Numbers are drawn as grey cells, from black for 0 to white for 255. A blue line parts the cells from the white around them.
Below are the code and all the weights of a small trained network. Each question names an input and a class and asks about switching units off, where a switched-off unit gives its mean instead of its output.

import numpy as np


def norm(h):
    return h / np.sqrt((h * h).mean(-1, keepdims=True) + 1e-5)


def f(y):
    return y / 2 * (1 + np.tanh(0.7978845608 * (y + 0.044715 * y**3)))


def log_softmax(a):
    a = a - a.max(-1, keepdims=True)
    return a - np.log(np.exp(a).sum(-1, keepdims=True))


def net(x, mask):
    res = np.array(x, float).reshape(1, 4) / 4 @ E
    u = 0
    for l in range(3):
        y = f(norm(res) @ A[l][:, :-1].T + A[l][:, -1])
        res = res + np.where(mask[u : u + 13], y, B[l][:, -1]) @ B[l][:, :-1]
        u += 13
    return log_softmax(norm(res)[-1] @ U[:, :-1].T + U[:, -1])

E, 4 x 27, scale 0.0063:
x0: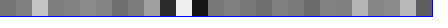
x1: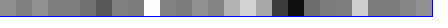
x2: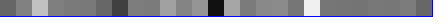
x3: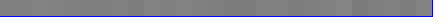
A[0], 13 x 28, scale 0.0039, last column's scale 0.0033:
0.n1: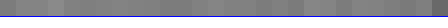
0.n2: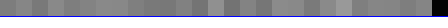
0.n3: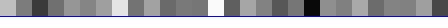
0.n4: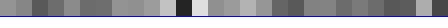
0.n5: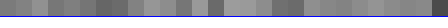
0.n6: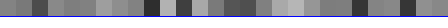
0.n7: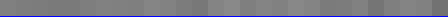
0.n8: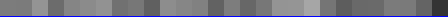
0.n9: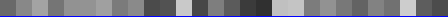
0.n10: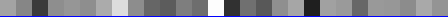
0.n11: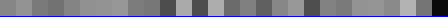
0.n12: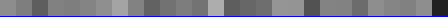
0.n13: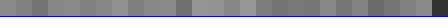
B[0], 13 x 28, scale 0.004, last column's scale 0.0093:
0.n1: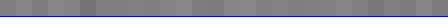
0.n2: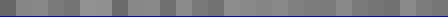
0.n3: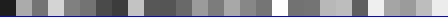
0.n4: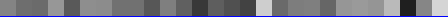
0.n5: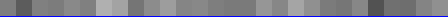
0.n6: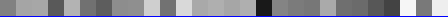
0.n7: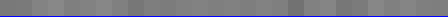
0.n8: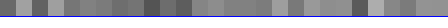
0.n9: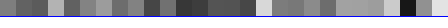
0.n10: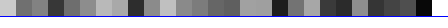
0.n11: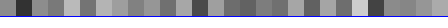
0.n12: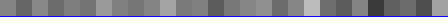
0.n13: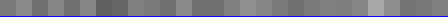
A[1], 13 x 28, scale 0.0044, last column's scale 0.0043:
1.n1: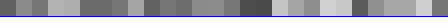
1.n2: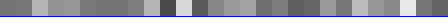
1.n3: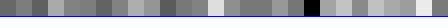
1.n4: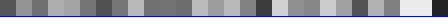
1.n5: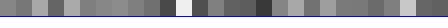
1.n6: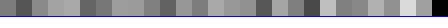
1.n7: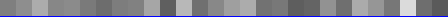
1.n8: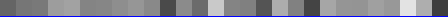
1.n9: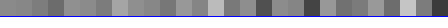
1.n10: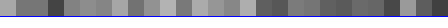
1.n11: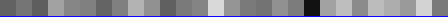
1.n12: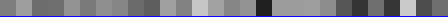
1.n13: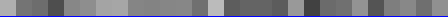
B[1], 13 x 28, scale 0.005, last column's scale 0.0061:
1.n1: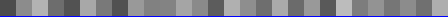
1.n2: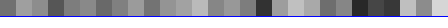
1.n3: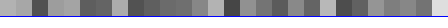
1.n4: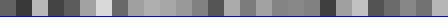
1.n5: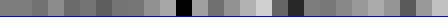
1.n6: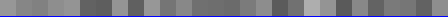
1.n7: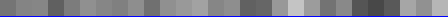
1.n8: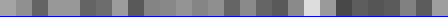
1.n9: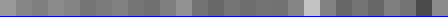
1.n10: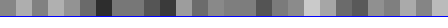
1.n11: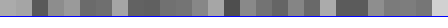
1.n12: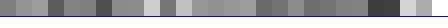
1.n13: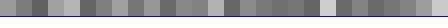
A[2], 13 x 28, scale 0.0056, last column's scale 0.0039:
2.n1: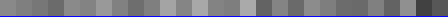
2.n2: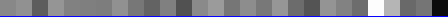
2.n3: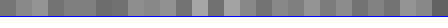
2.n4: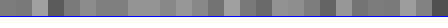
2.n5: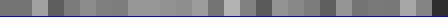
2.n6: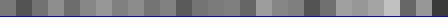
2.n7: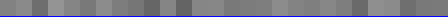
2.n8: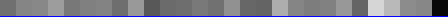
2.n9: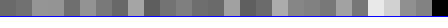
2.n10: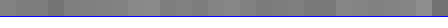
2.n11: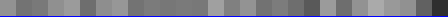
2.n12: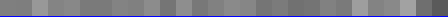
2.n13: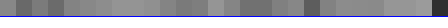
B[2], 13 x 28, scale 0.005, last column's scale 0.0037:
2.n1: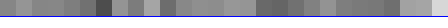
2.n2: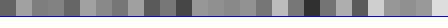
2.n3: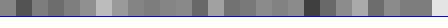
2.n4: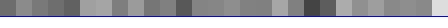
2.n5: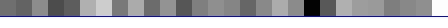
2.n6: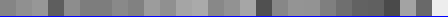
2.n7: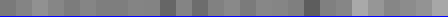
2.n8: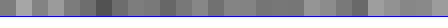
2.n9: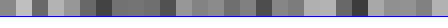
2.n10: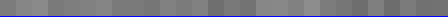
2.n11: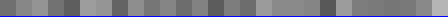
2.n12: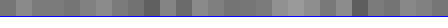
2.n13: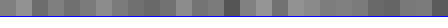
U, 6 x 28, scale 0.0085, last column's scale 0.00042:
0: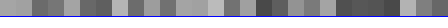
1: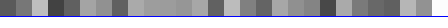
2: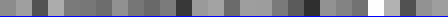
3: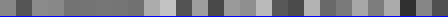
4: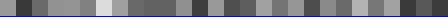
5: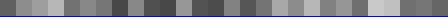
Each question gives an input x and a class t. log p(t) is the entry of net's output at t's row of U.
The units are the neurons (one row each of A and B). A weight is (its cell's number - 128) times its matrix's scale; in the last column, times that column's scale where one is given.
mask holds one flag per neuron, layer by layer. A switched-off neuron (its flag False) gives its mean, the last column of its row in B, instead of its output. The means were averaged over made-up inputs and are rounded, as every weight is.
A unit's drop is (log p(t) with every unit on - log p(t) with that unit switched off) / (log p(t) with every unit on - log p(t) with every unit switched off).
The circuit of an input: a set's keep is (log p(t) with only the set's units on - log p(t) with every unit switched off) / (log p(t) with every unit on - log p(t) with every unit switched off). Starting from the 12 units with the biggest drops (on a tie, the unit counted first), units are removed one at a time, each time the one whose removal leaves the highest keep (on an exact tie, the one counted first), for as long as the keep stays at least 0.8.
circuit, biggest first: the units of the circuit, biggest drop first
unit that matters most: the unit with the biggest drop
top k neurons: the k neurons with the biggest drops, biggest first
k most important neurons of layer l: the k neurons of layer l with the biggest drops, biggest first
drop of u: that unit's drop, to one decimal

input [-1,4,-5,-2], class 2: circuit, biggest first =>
0.n3
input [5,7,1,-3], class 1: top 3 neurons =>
0.n3; 0.n6; 2.n5
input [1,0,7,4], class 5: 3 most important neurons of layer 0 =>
0.n6; 0.n10; 0.n3
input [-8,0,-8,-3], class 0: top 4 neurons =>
0.n6; 0.n9; 0.n10; 1.n12
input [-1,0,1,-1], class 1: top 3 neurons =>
0.n10; 0.n9; 0.n6
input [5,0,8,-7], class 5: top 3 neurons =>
0.n6; 1.n12; 0.n10
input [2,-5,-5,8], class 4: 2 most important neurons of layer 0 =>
0.n9; 0.n10
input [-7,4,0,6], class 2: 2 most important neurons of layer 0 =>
0.n10; 0.n12
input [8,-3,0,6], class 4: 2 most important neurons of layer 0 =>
0.n3; 0.n11
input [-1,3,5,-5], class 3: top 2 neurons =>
0.n6; 0.n3
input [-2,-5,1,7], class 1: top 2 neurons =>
0.n10; 0.n6
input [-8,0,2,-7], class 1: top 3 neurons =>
0.n10; 0.n6; 0.n9
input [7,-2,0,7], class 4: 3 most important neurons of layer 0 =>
0.n3; 0.n11; 0.n9
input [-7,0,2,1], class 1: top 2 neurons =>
0.n10; 0.n6
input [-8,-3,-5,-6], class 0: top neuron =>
0.n10
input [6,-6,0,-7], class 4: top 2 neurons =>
0.n3; 0.n11
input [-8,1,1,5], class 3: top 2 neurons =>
0.n4; 0.n3
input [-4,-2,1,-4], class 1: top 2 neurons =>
0.n10; 1.n4
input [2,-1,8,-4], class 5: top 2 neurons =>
0.n6; 0.n10
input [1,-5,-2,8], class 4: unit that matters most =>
0.n9
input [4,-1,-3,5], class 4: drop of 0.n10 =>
0.1
